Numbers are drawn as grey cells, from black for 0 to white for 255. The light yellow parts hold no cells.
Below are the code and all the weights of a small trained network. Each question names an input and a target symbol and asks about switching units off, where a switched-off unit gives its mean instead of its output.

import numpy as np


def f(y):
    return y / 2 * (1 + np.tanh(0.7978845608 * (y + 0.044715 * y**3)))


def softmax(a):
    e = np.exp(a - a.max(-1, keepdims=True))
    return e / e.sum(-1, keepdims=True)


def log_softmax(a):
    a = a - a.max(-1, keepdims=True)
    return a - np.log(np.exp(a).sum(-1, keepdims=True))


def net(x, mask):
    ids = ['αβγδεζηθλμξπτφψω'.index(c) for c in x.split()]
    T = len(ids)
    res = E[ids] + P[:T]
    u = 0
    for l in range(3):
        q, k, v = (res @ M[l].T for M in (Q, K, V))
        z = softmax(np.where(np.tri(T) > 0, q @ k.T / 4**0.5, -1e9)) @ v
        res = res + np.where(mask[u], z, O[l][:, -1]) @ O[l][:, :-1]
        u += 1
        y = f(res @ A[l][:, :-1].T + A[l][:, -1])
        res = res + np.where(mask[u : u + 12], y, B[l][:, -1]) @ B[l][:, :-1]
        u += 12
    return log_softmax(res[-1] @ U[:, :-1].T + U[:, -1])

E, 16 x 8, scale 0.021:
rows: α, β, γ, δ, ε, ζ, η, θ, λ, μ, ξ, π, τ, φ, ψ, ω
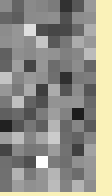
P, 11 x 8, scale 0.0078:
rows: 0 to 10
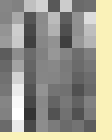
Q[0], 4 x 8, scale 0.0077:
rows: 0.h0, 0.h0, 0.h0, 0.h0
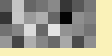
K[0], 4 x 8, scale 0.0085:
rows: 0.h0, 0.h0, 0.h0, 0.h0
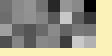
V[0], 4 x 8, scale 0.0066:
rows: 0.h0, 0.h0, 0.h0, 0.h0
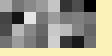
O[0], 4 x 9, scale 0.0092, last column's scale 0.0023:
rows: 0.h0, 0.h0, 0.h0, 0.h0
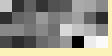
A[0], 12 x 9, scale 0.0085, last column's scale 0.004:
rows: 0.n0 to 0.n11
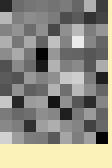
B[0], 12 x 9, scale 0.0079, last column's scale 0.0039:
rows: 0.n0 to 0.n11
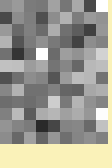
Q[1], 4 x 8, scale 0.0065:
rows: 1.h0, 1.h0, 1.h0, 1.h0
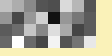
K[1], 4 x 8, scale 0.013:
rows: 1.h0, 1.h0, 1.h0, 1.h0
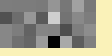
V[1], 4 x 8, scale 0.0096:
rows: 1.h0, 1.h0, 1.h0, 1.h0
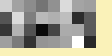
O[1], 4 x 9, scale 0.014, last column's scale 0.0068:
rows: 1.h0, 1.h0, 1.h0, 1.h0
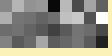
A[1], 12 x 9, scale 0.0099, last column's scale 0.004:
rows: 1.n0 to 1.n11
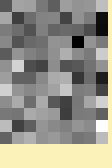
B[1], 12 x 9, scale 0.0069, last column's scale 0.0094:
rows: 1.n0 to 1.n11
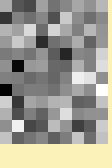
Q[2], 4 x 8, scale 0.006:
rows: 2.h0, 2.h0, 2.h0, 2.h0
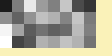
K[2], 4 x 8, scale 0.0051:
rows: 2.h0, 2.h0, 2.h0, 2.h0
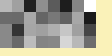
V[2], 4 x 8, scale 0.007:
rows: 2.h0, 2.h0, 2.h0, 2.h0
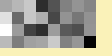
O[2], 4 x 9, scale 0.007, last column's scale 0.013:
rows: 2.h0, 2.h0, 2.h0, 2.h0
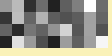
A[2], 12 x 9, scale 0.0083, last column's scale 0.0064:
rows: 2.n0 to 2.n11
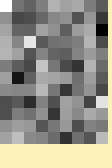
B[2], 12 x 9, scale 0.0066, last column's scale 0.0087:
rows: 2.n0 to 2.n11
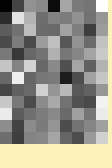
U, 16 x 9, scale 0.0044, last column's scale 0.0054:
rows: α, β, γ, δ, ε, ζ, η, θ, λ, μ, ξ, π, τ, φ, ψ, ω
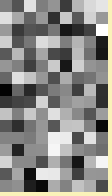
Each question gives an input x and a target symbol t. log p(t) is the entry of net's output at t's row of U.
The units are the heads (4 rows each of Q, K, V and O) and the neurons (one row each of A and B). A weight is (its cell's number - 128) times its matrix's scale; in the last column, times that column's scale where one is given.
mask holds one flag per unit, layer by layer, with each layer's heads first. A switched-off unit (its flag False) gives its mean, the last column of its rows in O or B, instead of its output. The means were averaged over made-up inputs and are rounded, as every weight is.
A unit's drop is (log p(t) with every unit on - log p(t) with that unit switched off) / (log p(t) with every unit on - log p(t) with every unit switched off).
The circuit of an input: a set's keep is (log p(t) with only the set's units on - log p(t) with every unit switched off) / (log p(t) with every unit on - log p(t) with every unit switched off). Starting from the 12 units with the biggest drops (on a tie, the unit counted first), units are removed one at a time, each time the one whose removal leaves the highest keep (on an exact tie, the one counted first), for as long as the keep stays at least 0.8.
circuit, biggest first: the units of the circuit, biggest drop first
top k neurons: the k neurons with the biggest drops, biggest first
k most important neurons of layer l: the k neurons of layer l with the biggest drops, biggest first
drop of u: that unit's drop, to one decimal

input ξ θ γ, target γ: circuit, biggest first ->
(0.h0; 1.h0; 0.n6)
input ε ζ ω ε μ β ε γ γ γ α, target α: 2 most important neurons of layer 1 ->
(1.n5; 1.n10)
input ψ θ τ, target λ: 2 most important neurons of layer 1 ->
(1.n7; 1.n0)
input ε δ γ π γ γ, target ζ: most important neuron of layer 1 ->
(1.n7)
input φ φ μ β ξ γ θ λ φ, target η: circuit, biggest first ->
(2.h0; 1.h0; 0.h0)
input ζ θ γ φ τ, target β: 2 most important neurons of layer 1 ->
(1.n11; 1.n2)
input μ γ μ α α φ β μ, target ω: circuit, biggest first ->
(1.n3; 1.n6)
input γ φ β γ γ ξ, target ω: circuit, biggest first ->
(0.h0; 1.h0; 2.h0)
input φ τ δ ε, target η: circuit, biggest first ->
(0.h0; 1.h0; 2.h0)
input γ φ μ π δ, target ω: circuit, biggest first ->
(0.h0; 1.h0; 2.h0; 1.n10)
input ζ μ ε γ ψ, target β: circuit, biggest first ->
(0.h0; 1.h0)
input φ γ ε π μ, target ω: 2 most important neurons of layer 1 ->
(1.n10; 1.n6)
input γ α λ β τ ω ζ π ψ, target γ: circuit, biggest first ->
(1.h0; 0.n10; 0.n8)
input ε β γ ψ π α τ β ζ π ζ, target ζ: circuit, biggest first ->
(2.h0; 1.h0; 1.n7)
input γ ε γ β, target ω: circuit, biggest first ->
(0.h0; 1.h0; 2.h0)
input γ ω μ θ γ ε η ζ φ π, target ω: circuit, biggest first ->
(0.h0; 1.h0; 2.h0; 1.n6)
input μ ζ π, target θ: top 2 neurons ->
(2.n0; 2.n6)
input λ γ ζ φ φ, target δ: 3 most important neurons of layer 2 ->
(2.n5; 2.n9; 2.n0)
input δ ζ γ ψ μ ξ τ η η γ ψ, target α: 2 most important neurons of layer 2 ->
(2.n11; 2.n8)
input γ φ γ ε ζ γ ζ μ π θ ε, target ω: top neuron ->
(0.n10)
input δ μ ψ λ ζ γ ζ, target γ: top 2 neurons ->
(2.n11; 0.n10)
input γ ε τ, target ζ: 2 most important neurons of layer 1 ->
(1.n4; 1.n10)
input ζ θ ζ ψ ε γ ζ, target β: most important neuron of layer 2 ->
(2.n3)
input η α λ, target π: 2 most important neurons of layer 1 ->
(1.n9; 1.n7)
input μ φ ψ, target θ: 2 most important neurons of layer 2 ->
(2.n0; 2.n6)
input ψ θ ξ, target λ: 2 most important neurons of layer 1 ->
(1.n7; 1.n0)
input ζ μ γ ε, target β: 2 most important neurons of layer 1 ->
(1.n2; 1.n7)
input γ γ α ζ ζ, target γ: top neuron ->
(2.n8)
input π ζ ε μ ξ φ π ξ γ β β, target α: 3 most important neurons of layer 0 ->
(0.n4; 0.n9; 0.n2)
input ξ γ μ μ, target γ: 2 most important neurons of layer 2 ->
(2.n0; 2.n6)
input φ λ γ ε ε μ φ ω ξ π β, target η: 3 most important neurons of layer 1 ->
(1.n1; 1.n4; 1.n9)
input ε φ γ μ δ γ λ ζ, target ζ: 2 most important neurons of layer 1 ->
(1.n7; 1.n8)
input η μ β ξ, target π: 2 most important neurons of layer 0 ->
(0.n5; 0.n4)
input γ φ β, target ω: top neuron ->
(0.n9)
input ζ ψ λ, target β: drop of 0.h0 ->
0.4
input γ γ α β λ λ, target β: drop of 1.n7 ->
-0.1
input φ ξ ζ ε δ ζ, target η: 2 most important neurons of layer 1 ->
(1.n2; 1.n7)
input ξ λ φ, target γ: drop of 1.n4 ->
-0.1
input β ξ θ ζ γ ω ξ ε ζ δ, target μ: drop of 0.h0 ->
0.5
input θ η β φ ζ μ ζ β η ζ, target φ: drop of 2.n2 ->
0.0
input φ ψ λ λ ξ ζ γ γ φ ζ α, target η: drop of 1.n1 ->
0.1
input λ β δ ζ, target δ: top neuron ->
(1.n7)
